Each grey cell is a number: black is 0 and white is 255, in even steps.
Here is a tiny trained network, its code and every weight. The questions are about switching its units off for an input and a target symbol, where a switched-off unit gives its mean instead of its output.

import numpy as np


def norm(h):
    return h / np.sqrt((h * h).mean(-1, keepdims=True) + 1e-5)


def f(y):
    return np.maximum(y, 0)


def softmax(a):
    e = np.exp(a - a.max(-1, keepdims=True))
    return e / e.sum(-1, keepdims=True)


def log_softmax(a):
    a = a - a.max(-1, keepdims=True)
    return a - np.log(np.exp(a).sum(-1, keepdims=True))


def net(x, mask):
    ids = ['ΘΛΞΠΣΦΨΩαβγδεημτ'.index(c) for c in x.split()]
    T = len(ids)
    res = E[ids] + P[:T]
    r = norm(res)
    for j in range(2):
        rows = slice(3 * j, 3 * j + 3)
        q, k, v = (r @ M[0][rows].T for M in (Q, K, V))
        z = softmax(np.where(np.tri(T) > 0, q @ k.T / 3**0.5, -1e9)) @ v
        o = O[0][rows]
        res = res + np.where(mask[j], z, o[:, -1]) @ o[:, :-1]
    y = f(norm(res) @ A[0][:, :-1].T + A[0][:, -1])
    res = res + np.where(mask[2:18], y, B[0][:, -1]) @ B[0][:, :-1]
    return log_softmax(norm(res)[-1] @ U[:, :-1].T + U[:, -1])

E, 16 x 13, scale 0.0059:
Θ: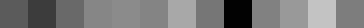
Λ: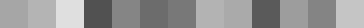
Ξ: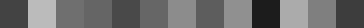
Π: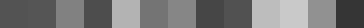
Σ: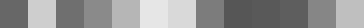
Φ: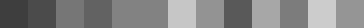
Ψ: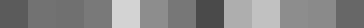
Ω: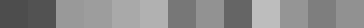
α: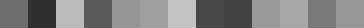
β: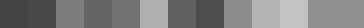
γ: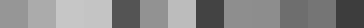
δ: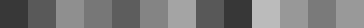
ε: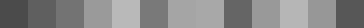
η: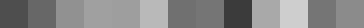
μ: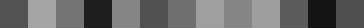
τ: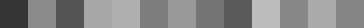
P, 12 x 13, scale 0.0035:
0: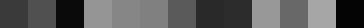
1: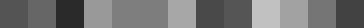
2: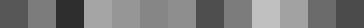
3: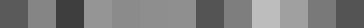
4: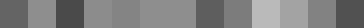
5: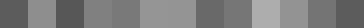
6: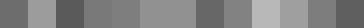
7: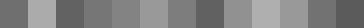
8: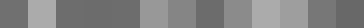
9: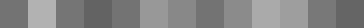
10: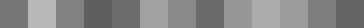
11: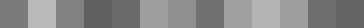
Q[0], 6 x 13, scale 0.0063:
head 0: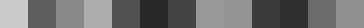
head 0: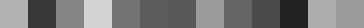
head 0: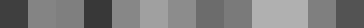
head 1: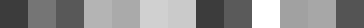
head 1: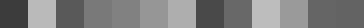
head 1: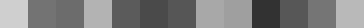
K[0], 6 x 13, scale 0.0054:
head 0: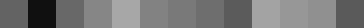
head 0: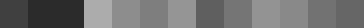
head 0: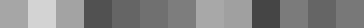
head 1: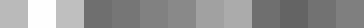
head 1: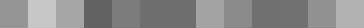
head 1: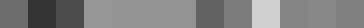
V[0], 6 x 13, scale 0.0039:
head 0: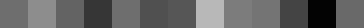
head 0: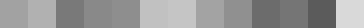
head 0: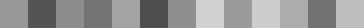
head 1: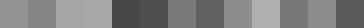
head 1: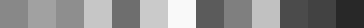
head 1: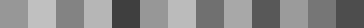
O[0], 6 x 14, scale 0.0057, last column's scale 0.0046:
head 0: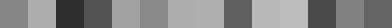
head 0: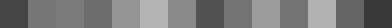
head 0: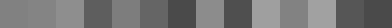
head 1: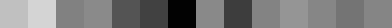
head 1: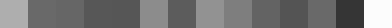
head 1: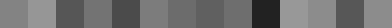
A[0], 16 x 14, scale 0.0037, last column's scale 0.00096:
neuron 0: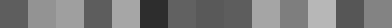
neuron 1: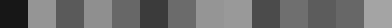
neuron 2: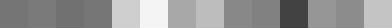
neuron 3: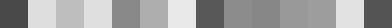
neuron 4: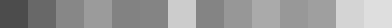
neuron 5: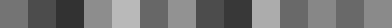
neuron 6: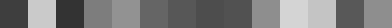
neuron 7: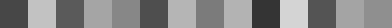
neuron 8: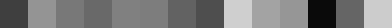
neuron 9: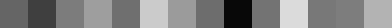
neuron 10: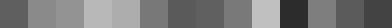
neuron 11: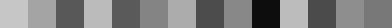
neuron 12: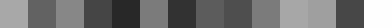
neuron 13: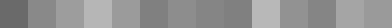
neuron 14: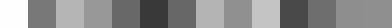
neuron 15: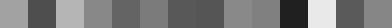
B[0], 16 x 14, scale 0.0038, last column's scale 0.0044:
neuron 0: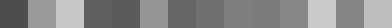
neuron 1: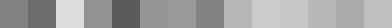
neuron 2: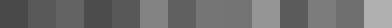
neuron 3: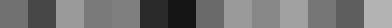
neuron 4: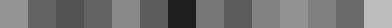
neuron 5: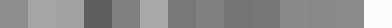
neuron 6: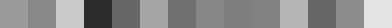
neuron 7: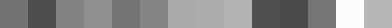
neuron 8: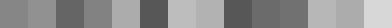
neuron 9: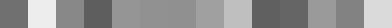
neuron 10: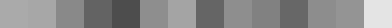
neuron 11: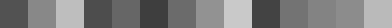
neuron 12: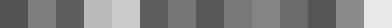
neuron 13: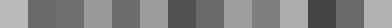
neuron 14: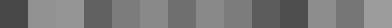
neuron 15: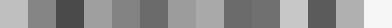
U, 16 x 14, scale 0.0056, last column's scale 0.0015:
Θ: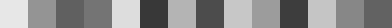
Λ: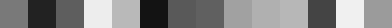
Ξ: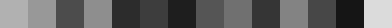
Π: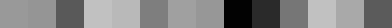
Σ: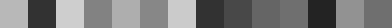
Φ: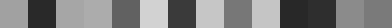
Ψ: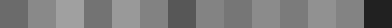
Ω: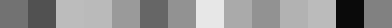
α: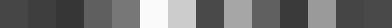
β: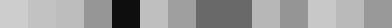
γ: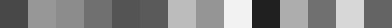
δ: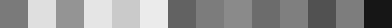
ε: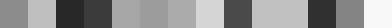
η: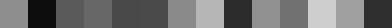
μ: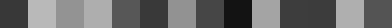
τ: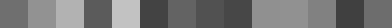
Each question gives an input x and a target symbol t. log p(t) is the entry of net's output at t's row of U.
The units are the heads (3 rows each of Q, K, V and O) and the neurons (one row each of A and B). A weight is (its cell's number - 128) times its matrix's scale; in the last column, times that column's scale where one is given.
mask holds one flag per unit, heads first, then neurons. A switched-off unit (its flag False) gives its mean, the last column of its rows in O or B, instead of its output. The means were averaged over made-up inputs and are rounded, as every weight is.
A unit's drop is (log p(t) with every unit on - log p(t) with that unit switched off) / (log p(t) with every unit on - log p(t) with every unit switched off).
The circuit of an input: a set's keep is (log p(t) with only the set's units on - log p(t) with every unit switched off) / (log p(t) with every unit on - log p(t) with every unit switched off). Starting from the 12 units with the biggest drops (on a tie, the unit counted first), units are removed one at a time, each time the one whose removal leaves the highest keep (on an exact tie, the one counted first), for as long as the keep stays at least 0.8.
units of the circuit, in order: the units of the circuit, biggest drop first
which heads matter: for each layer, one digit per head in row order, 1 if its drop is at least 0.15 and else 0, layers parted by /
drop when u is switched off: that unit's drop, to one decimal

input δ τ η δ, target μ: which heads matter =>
11
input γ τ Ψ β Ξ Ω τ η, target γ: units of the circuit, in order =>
(head 0; neuron 11)
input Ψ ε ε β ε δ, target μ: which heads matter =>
10
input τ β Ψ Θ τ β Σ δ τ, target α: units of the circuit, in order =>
(head 1)
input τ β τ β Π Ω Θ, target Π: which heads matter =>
10
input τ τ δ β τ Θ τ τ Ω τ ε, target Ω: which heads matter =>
11
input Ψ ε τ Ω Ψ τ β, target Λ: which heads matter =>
10
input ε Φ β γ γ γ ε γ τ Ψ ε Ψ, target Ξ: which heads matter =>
01
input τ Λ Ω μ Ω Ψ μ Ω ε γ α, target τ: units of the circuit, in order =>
(head 0; neuron 3; head 1)
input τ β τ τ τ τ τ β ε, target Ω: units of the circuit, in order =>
(head 0; head 1; neuron 6)
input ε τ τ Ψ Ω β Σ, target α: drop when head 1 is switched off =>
0.1
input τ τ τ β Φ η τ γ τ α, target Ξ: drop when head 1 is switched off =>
0.8
